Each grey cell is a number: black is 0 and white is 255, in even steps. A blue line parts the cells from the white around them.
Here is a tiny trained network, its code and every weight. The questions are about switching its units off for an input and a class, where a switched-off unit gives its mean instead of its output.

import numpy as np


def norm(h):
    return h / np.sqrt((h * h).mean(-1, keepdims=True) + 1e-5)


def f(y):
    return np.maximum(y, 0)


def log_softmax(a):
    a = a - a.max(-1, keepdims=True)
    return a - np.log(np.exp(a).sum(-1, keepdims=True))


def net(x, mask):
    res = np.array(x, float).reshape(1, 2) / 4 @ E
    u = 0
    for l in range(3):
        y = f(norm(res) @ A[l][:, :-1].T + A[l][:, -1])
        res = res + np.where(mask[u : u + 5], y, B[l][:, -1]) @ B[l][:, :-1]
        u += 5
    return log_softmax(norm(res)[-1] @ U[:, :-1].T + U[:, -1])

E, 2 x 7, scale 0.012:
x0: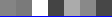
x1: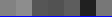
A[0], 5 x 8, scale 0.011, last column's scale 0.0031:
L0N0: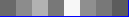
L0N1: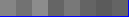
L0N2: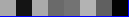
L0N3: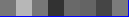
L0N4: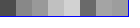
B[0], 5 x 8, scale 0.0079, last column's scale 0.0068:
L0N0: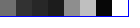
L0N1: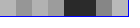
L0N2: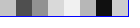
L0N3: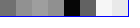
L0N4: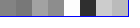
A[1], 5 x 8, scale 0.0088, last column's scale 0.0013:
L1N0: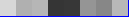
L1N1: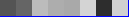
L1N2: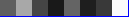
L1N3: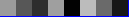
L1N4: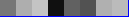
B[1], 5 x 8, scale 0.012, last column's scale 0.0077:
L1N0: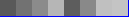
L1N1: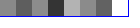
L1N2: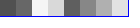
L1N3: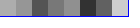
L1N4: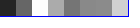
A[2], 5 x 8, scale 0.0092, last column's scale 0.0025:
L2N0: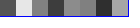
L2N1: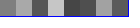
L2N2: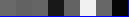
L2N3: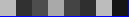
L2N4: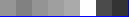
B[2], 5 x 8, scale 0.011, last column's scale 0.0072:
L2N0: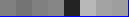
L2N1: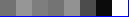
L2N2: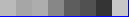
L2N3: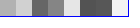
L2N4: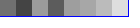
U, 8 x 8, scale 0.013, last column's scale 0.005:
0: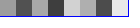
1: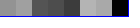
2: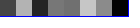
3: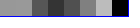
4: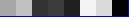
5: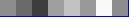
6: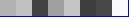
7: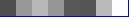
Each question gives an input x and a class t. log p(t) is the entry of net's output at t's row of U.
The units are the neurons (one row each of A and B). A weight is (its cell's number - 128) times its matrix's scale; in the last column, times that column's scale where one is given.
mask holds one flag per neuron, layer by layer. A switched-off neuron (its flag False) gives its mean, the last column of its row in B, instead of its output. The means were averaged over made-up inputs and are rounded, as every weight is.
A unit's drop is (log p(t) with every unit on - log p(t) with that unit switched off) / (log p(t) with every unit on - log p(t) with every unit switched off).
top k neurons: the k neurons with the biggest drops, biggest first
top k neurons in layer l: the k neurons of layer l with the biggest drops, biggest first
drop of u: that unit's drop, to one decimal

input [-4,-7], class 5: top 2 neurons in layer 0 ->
(L0N0 L0N2)
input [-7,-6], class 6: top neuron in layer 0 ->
(L0N2)
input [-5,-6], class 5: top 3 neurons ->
(L0N3 L0N4 L0N1)
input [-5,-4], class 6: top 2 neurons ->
(L0N2 L1N1)
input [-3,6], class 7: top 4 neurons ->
(L1N2 L0N2 L1N4 L0N0)
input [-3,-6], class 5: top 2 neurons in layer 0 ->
(L0N0 L0N4)
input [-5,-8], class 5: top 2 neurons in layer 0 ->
(L0N0 L0N2)
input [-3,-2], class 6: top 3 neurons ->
(L0N2 L1N1 L1N4)
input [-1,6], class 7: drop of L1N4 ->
0.1
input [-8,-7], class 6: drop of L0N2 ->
0.1
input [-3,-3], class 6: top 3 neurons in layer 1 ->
(L1N1 L1N4 L1N2)
